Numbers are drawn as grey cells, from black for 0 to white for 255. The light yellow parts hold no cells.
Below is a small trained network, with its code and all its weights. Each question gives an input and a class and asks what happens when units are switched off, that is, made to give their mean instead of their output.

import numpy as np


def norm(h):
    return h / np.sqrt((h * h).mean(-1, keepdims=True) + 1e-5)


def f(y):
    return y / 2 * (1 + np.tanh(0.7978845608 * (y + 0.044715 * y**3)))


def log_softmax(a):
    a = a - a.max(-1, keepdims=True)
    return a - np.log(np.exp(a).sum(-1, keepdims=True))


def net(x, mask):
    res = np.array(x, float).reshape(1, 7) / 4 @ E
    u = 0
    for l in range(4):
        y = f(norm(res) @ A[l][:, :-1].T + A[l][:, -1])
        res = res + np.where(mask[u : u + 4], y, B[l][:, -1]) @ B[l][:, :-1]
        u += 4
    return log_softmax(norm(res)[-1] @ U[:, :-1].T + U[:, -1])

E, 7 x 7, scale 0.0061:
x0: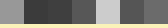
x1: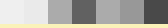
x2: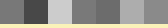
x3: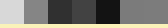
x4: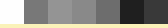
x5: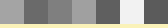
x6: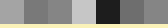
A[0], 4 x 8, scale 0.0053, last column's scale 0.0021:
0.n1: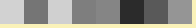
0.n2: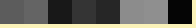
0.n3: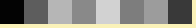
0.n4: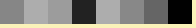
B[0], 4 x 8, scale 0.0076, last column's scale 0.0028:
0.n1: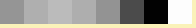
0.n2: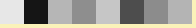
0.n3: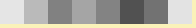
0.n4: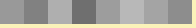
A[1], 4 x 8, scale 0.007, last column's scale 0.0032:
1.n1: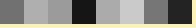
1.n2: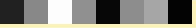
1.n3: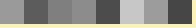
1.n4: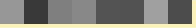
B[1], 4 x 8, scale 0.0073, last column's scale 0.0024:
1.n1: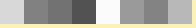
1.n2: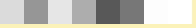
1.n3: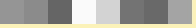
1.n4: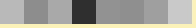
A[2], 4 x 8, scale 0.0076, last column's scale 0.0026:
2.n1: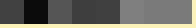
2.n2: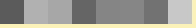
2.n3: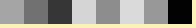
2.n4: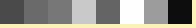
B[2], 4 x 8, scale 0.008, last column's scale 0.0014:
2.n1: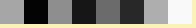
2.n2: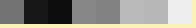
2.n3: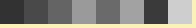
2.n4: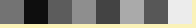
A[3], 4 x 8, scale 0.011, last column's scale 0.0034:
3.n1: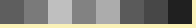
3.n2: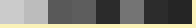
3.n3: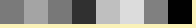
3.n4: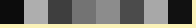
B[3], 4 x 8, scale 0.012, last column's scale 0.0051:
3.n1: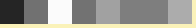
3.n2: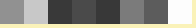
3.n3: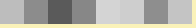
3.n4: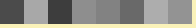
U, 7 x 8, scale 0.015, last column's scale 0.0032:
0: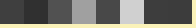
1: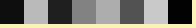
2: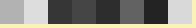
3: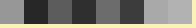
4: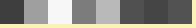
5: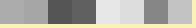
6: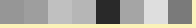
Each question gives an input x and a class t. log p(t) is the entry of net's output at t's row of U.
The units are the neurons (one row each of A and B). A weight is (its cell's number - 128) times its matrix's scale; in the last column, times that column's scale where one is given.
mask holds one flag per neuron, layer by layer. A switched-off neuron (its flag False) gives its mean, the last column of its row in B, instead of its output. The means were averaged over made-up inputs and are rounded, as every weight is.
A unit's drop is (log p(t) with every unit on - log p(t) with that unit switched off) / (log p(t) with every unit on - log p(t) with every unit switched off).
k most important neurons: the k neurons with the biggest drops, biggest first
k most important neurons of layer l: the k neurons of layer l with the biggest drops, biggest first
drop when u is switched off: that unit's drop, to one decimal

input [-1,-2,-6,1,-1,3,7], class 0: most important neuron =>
[0.n1]
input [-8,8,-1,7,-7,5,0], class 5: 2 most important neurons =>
[1.n1, 3.n3]
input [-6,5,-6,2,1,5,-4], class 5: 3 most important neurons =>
[3.n3, 1.n1, 0.n3]
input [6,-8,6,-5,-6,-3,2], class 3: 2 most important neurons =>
[2.n1, 0.n1]
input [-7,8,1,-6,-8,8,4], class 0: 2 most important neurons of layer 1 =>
[1.n4, 1.n3]
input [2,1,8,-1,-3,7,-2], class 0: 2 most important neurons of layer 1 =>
[1.n4, 1.n3]
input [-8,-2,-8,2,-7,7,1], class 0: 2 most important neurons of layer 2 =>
[2.n4, 2.n3]
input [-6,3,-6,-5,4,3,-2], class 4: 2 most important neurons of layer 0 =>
[0.n1, 0.n3]
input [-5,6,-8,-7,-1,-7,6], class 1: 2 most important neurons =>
[2.n2, 3.n4]
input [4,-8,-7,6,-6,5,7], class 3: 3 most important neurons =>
[2.n1, 0.n2, 1.n4]
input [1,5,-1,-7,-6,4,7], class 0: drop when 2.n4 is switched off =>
0.1
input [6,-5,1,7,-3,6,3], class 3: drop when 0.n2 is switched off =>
0.2
